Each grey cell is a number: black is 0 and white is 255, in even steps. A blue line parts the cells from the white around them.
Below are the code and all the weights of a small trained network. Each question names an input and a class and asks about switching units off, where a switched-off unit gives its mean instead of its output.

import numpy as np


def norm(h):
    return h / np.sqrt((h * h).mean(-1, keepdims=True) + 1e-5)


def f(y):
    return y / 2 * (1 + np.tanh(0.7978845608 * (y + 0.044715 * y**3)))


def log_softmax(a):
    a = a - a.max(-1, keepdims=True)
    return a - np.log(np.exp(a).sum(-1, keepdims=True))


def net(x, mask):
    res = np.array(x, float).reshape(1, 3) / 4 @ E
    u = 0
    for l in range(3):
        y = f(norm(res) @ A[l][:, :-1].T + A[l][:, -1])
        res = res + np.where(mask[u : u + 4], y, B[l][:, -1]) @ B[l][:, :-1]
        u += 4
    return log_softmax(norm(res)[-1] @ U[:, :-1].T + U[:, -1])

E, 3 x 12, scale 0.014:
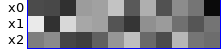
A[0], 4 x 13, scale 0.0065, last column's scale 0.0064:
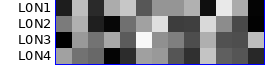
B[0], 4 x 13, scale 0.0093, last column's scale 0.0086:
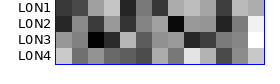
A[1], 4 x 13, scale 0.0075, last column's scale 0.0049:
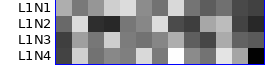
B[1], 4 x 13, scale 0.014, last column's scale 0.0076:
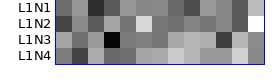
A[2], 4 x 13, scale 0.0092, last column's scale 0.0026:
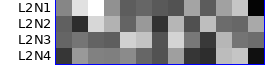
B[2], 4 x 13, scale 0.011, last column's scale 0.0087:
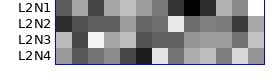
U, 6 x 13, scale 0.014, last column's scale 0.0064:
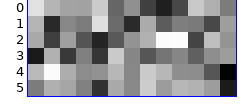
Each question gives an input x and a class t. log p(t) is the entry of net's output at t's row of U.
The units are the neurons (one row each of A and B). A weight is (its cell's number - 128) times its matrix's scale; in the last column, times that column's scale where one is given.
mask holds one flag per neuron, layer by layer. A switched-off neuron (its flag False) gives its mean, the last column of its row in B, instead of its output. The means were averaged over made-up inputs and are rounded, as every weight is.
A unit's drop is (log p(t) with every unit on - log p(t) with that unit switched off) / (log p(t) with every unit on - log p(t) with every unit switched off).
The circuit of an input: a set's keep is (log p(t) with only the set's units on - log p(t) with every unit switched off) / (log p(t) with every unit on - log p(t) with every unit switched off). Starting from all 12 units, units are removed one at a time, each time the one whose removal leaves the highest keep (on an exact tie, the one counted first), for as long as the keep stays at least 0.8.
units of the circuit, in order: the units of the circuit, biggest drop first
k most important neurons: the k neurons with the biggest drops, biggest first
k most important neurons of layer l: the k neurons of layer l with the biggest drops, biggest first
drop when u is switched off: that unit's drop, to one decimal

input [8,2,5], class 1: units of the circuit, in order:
L2N3; L0N3
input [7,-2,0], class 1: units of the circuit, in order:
L2N3; L0N3
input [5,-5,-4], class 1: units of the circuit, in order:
L2N3; L0N2
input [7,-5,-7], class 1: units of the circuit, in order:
L2N3
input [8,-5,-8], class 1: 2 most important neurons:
L2N3; L0N3
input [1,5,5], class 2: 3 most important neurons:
L2N1; L0N4; L1N2
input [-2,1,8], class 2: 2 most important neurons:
L0N4; L2N1
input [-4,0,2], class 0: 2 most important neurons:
L0N3; L0N2
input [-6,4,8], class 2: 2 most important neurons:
L0N4; L2N3
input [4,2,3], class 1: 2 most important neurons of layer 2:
L2N3; L2N1
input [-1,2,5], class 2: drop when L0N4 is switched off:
0.5
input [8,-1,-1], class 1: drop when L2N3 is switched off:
0.2
